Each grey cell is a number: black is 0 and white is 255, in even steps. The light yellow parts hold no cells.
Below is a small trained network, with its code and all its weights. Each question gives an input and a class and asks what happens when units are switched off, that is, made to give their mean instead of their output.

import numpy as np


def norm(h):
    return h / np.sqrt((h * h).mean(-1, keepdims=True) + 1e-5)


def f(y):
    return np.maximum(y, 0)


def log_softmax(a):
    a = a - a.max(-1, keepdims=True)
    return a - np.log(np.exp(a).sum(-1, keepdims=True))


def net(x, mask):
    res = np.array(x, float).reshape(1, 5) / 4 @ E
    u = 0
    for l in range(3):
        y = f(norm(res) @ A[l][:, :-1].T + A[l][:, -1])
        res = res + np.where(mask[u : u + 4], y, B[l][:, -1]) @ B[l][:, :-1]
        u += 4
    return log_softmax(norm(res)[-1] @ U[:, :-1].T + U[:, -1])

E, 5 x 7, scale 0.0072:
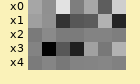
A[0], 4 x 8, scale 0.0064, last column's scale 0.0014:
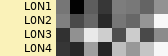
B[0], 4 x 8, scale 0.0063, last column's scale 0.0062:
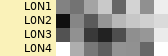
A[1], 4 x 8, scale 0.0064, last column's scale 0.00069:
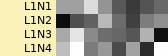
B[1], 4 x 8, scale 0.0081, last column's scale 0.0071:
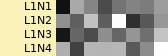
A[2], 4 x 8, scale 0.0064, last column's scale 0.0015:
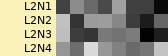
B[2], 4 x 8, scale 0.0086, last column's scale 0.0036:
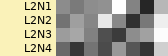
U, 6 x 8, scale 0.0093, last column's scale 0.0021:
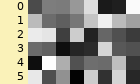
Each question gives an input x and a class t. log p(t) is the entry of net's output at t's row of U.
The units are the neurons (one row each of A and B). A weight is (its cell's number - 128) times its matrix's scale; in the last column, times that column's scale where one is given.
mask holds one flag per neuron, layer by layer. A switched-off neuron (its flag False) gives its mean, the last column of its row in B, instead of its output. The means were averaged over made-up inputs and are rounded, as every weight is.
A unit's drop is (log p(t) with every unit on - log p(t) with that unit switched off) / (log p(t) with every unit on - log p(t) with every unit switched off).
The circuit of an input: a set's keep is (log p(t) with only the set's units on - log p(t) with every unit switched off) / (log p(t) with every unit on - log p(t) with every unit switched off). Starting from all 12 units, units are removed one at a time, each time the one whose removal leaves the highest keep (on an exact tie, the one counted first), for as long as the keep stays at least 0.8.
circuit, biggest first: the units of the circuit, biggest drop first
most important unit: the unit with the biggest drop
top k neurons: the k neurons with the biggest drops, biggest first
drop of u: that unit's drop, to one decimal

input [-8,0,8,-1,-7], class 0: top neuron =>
[L0N4]
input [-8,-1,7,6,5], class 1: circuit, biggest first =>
[L0N1, L0N3]
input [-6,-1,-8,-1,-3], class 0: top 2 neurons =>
[L1N2, L0N4]
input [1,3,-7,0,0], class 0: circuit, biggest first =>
[L0N3, L0N4]
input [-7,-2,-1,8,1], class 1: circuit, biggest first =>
[L0N1, L0N3]
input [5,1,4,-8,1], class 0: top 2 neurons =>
[L1N4, L0N2]
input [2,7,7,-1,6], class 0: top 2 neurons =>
[L1N4, L0N3]
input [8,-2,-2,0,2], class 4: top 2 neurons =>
[L1N1, L1N4]
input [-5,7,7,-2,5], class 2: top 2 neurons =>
[L1N4, L0N2]
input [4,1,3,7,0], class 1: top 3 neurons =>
[L0N2, L0N1, L1N4]
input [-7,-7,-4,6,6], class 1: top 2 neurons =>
[L0N4, L0N1]
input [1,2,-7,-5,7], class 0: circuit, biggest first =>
[L1N4, L2N4]
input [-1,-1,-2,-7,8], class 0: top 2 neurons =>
[L1N4, L0N2]
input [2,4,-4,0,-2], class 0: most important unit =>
L0N3
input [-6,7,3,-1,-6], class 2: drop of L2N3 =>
0.1
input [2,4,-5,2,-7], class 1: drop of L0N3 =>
0.2
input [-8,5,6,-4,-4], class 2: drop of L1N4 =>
0.4
